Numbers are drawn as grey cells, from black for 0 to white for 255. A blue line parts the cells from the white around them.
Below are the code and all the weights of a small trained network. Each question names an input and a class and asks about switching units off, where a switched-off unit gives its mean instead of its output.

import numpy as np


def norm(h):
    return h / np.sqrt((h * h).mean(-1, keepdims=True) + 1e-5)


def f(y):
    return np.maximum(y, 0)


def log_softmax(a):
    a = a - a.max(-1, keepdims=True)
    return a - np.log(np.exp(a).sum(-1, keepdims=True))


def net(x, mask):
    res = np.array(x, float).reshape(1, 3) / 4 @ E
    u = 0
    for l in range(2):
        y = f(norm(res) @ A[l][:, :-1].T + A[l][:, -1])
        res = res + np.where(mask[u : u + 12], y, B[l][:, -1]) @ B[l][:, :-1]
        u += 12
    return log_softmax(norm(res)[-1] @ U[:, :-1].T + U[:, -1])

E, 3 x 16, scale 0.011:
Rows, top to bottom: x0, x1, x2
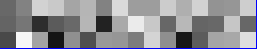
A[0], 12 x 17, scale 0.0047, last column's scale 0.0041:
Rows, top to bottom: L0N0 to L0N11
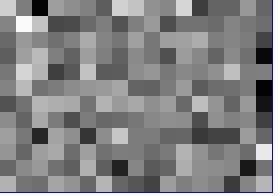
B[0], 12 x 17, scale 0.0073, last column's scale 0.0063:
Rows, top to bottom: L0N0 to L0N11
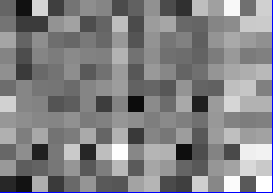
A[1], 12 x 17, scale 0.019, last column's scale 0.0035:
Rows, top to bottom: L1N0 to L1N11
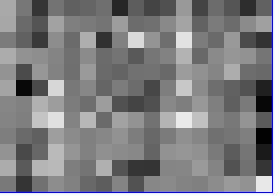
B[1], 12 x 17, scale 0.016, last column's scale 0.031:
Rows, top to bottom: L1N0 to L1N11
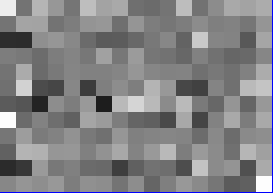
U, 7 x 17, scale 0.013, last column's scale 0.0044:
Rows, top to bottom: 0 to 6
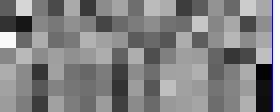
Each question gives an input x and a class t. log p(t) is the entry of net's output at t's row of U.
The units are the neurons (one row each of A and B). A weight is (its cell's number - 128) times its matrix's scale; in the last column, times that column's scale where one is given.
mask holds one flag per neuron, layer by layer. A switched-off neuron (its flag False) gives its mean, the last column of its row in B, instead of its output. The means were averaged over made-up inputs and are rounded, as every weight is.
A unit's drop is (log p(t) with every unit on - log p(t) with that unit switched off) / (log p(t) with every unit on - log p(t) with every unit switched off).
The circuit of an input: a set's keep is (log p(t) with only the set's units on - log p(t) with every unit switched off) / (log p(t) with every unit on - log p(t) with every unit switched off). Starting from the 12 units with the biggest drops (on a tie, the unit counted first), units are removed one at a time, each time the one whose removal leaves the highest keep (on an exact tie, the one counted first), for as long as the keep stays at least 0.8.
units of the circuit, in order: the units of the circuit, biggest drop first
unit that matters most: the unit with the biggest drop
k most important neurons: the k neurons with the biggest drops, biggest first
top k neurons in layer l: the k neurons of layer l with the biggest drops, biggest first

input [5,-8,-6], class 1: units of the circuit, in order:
(L1N10)
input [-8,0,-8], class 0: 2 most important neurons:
(L1N5, L1N7)
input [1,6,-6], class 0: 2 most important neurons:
(L1N5, L0N11)
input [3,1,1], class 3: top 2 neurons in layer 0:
(L0N6, L0N4)
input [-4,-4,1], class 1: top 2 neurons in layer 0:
(L0N6, L0N9)
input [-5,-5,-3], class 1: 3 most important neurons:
(L1N10, L1N7, L1N6)
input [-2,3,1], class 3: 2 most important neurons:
(L1N5, L1N10)
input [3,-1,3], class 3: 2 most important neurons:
(L1N5, L0N9)
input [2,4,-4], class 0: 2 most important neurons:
(L0N11, L1N10)
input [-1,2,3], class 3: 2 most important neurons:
(L1N5, L0N9)
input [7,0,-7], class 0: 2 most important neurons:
(L1N5, L1N9)
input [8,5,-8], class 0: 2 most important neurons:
(L1N5, L1N9)
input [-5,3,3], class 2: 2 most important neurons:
(L0N9, L1N5)
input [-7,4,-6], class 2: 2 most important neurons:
(L1N0, L0N1)
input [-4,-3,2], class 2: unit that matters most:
L0N9
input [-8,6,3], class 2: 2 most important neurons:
(L1N0, L0N11)
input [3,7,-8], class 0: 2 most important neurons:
(L1N5, L0N11)
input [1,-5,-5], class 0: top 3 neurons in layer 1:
(L1N5, L1N9, L1N2)
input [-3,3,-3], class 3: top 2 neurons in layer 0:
(L0N0, L0N11)
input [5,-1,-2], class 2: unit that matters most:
L1N7
